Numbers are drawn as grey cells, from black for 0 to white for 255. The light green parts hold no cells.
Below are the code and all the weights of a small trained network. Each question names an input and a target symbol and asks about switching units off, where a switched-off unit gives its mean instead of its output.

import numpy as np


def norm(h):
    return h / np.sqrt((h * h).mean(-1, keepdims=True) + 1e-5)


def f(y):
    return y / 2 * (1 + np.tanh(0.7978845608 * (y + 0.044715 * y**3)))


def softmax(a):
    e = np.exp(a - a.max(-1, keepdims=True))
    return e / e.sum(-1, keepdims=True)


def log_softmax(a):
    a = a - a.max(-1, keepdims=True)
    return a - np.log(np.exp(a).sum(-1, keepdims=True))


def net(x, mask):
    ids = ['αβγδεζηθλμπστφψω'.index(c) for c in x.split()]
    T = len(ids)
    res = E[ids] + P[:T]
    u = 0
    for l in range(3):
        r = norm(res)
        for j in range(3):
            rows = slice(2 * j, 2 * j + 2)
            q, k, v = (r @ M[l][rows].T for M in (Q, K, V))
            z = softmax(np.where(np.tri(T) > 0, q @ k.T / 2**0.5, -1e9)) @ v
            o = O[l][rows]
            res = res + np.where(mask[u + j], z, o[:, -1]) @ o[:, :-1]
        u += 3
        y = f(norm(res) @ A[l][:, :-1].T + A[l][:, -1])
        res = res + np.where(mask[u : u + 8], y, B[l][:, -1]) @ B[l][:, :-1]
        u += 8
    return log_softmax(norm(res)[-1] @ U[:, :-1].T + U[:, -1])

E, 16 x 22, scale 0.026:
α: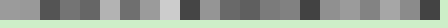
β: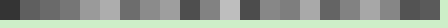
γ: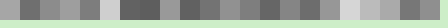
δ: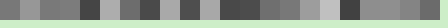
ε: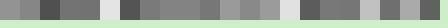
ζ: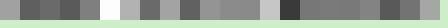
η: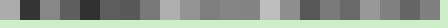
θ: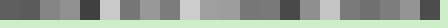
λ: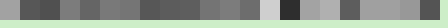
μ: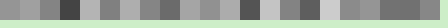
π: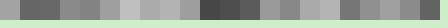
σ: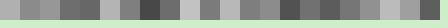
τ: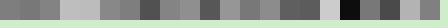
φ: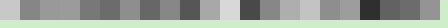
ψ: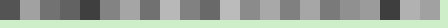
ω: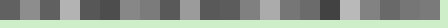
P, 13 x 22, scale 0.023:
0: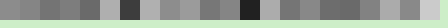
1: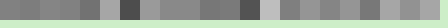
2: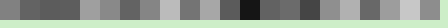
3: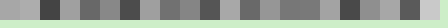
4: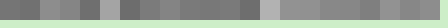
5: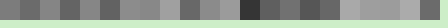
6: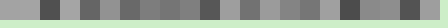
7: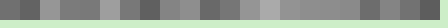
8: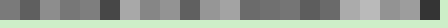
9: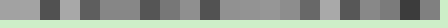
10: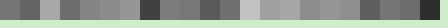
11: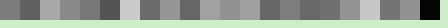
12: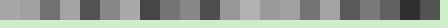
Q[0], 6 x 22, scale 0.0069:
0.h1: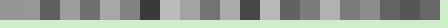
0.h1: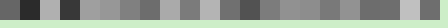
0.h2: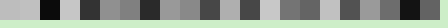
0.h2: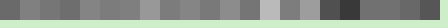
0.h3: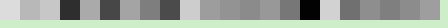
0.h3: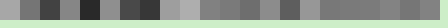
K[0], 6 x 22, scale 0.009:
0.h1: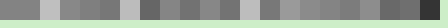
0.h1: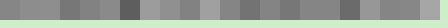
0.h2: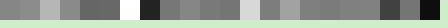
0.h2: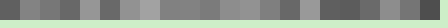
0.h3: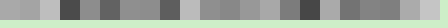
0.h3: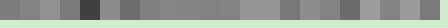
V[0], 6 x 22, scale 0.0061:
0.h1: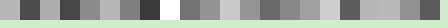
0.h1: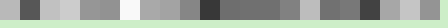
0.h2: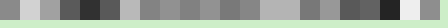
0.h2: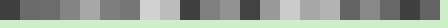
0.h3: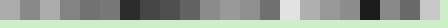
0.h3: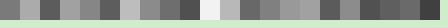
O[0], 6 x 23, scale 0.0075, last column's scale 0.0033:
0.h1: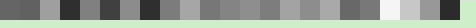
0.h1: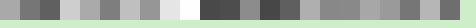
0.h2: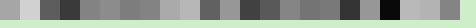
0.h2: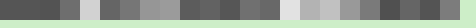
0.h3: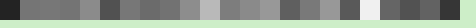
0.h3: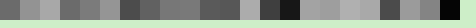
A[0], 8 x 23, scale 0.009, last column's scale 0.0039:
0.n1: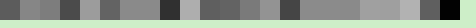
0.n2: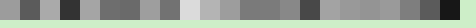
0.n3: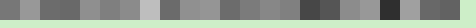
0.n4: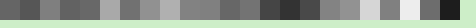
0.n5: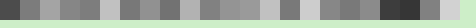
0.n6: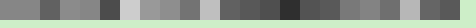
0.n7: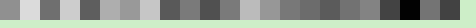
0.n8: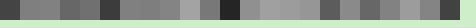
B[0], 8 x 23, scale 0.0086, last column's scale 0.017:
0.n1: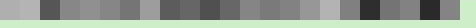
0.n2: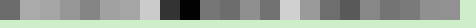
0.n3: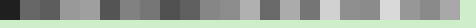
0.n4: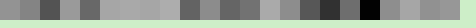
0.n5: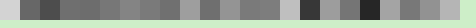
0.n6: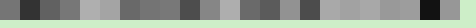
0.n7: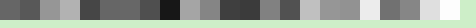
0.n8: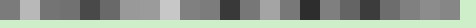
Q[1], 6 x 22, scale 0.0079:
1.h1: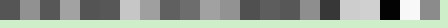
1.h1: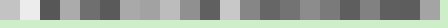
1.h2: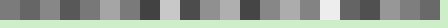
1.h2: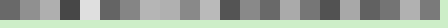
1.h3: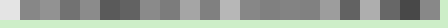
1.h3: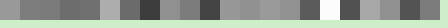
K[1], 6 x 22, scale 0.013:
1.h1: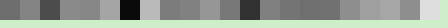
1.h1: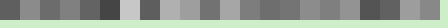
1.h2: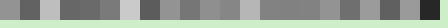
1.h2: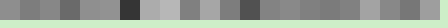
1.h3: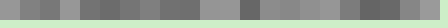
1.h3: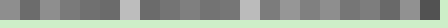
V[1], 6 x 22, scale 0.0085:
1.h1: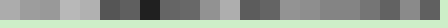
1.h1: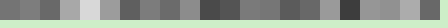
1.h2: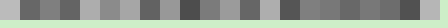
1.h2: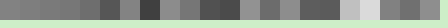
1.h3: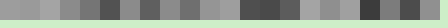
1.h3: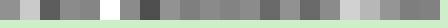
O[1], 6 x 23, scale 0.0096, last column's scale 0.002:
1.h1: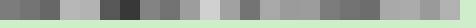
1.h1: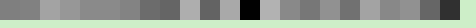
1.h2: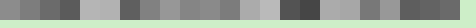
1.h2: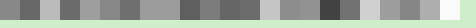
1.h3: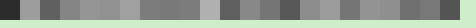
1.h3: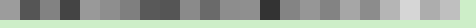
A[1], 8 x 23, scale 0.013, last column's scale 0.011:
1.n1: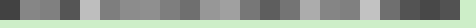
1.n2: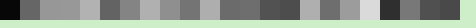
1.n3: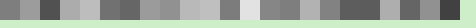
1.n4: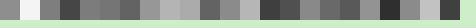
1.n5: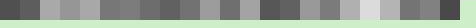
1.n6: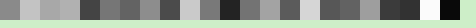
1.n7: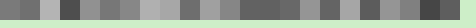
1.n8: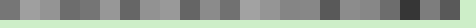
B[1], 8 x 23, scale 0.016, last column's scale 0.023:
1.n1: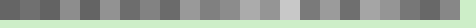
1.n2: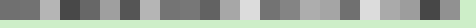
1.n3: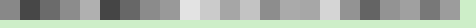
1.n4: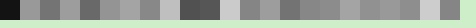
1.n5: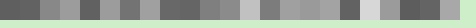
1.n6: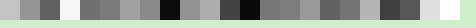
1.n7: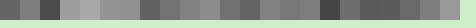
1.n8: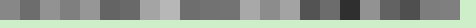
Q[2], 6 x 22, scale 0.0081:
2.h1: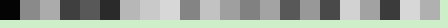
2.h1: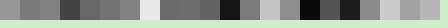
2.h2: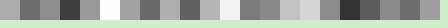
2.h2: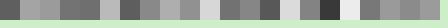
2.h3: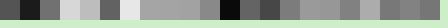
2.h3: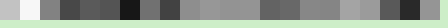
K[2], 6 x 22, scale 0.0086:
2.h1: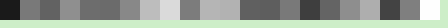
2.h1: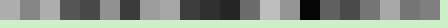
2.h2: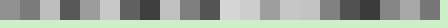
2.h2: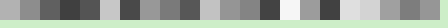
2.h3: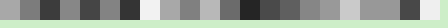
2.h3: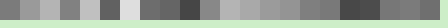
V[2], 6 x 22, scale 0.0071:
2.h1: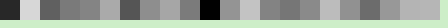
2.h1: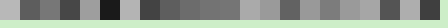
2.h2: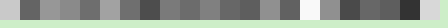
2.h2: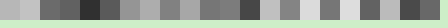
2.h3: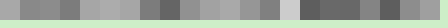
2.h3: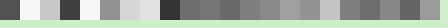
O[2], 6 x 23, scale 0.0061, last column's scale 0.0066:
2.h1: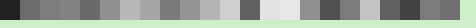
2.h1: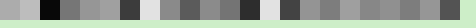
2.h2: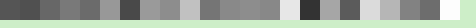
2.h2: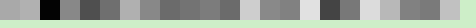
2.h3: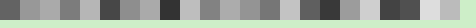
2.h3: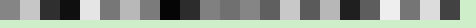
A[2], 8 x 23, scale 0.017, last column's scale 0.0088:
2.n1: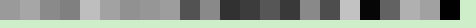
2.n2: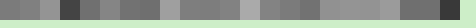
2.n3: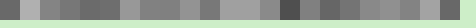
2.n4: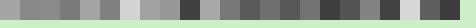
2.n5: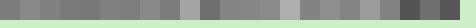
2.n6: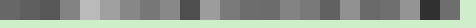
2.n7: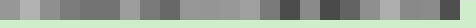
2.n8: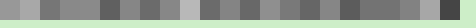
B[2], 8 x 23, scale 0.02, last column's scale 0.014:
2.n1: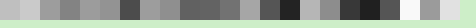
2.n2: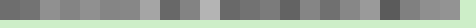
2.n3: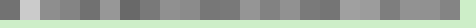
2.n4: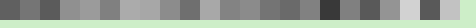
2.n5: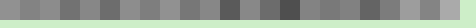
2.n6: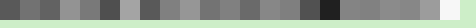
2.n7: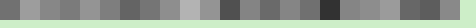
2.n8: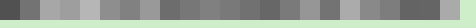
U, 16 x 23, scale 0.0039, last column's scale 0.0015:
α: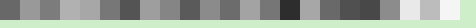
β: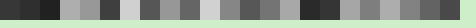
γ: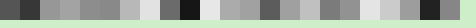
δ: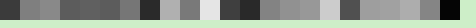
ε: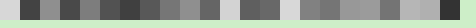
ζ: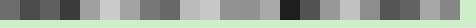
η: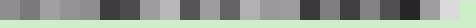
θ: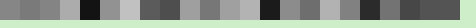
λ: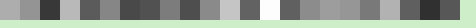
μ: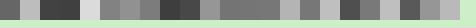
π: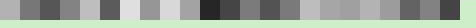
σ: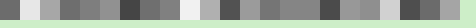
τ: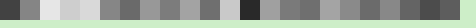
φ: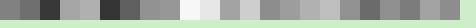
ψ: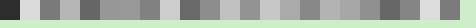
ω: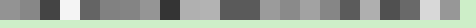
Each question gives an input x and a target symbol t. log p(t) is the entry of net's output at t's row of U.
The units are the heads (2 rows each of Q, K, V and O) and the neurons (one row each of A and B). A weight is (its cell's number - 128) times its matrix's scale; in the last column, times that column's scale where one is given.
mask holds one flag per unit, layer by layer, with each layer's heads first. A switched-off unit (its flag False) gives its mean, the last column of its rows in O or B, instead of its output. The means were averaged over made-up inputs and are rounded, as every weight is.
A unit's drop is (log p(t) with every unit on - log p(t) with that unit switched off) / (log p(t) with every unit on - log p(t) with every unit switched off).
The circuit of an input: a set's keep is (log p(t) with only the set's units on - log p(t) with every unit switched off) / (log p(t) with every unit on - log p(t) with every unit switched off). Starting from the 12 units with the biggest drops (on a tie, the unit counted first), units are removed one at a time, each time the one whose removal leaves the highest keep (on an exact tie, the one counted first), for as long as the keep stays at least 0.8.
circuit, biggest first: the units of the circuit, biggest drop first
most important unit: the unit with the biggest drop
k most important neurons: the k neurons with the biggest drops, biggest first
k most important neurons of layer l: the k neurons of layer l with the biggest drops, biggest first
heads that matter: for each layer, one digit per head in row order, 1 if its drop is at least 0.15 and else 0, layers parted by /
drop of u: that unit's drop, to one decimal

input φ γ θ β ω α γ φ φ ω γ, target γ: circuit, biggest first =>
1.n6, 1.n5
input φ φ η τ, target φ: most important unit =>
0.n7
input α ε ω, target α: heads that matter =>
000 / 000 / 010
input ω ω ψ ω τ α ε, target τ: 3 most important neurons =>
0.n7, 1.n6, 2.n8
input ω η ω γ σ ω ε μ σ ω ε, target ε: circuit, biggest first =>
1.n6, 1.h3, 2.n4
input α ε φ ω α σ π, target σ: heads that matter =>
110 / 000 / 000
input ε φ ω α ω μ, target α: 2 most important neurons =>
2.n1, 1.n5
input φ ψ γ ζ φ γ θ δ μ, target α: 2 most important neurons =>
0.n7, 2.n1
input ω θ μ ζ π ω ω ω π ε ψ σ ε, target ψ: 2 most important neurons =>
1.n4, 0.n7
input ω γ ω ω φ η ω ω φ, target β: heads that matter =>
001 / 000 / 000
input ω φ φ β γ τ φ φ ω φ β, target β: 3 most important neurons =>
0.n7, 1.n6, 0.n5
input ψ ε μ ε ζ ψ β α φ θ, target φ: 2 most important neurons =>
0.n7, 1.n3
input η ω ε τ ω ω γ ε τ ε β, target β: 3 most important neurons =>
0.n7, 1.n6, 2.n6
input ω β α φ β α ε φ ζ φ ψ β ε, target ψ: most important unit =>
0.h2
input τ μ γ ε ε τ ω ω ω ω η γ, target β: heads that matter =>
010 / 000 / 000
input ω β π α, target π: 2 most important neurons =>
1.n6, 0.n7
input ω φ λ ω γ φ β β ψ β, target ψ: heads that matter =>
110 / 000 / 000
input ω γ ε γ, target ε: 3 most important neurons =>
1.n6, 0.n7, 2.n1
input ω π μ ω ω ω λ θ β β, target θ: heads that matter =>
100 / 010 / 000
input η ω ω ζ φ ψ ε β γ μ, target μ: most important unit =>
0.h1
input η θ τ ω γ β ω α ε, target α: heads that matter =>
010 / 000 / 010
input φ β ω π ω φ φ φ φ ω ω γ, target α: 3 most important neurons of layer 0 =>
0.n4, 0.n7, 0.n3
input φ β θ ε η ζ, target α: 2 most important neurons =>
2.n1, 0.n4
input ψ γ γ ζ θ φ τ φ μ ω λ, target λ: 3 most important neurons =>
1.n6, 0.n7, 2.n1
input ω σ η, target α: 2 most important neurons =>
0.n7, 1.n5
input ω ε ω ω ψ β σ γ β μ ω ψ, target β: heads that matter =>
000 / 000 / 100
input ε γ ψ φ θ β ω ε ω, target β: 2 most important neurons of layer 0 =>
0.n7, 0.n8
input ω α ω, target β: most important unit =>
1.n6
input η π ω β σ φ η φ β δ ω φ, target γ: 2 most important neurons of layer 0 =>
0.n4, 0.n5
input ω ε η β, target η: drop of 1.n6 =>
0.3
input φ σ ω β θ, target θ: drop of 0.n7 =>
0.1
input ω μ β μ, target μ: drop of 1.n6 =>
0.3
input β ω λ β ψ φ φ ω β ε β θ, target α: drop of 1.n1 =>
0.1
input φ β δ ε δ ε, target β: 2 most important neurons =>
1.n6, 2.n1
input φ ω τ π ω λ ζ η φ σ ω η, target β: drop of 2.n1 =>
0.2
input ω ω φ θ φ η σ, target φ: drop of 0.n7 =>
0.7
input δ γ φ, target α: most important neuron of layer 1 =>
1.n6
